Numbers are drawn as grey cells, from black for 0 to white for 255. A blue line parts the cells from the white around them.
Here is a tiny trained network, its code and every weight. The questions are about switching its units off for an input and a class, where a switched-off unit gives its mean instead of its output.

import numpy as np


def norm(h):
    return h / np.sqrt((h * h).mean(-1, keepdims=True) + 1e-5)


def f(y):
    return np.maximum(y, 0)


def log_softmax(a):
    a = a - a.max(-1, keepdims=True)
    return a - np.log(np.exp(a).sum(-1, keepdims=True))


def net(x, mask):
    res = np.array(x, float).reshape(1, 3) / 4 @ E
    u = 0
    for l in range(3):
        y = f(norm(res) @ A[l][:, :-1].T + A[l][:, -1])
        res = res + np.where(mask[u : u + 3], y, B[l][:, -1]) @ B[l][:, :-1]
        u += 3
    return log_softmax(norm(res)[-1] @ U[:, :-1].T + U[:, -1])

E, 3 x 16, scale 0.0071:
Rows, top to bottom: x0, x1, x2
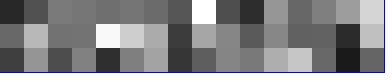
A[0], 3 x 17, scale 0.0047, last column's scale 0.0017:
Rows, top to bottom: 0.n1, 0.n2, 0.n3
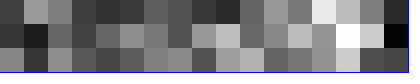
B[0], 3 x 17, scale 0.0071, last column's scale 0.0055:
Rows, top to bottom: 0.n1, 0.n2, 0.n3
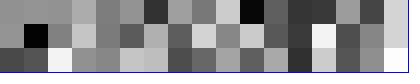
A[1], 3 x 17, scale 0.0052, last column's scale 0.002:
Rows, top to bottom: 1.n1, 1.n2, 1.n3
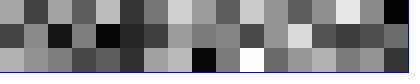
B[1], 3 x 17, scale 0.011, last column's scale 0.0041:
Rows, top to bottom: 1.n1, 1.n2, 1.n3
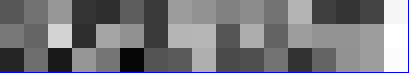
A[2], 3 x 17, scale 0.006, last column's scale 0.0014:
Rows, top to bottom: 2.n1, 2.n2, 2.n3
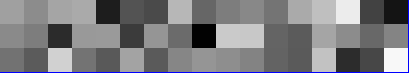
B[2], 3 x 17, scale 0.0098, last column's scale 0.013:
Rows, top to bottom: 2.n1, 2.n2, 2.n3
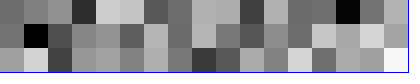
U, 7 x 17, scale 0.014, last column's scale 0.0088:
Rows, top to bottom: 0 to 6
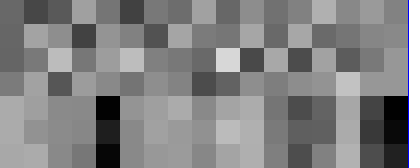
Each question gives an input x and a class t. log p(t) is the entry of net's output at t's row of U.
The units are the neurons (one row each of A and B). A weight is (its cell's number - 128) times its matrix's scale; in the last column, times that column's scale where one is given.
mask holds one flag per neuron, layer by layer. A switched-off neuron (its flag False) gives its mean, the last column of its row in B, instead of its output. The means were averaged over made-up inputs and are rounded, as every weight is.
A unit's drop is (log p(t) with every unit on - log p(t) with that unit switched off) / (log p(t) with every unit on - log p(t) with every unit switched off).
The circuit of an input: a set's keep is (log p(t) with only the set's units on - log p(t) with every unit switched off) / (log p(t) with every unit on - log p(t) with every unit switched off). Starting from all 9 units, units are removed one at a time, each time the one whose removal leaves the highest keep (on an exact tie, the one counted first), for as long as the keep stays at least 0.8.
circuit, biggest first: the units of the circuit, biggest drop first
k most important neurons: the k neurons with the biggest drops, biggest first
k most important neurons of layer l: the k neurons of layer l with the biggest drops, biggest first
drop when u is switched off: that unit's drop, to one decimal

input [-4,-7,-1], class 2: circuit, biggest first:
[2.n1]
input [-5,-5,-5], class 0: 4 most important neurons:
[1.n3, 0.n1, 1.n2, 2.n2]
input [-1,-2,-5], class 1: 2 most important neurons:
[1.n1, 2.n3]
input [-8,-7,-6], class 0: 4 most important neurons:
[1.n3, 0.n1, 2.n2, 1.n2]
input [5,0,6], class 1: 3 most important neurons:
[1.n2, 0.n3, 1.n3]
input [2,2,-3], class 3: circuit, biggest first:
[2.n3, 1.n3]
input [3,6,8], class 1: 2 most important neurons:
[0.n3, 1.n2]
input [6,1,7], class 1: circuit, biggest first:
[1.n2, 0.n3]
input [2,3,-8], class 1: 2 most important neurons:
[1.n1, 0.n3]
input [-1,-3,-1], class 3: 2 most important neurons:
[0.n3, 2.n3]
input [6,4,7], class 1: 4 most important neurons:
[0.n3, 1.n2, 1.n3, 2.n2]
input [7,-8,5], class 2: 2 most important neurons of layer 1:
[1.n3, 1.n1]
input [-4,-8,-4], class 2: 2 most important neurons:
[2.n1, 0.n3]
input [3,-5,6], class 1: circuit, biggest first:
[1.n2]
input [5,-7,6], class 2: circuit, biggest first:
[2.n1, 0.n1]
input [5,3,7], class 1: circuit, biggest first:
[1.n2, 0.n3]
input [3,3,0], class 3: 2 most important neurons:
[1.n3, 2.n1]
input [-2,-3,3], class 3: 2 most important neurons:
[2.n3, 0.n3]
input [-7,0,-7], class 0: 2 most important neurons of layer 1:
[1.n3, 1.n2]
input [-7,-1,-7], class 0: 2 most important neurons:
[1.n3, 1.n2]
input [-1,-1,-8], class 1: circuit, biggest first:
[1.n1]
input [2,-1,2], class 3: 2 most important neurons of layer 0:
[0.n2, 0.n1]
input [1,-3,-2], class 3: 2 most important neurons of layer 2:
[2.n3, 2.n1]
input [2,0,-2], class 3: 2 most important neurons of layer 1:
[1.n3, 1.n2]
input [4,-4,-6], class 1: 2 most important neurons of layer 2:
[2.n3, 2.n2]
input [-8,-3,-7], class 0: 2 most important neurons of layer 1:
[1.n3, 1.n2]
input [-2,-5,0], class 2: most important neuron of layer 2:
[2.n1]
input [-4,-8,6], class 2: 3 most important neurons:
[2.n1, 0.n3, 1.n1]
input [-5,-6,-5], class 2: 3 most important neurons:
[2.n1, 0.n3, 1.n2]
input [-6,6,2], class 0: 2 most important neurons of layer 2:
[2.n2, 2.n3]
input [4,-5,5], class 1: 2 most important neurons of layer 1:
[1.n2, 1.n3]
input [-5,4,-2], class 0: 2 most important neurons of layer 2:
[2.n3, 2.n2]
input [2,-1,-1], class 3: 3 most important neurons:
[2.n3, 1.n3, 2.n2]
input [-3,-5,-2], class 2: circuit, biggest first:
[0.n3]
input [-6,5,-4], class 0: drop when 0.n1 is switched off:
0.2
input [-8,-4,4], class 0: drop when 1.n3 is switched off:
0.2
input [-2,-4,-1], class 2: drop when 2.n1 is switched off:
0.1
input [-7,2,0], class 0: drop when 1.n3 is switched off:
0.0
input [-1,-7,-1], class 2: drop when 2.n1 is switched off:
0.1
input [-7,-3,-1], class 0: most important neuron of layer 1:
[1.n3]
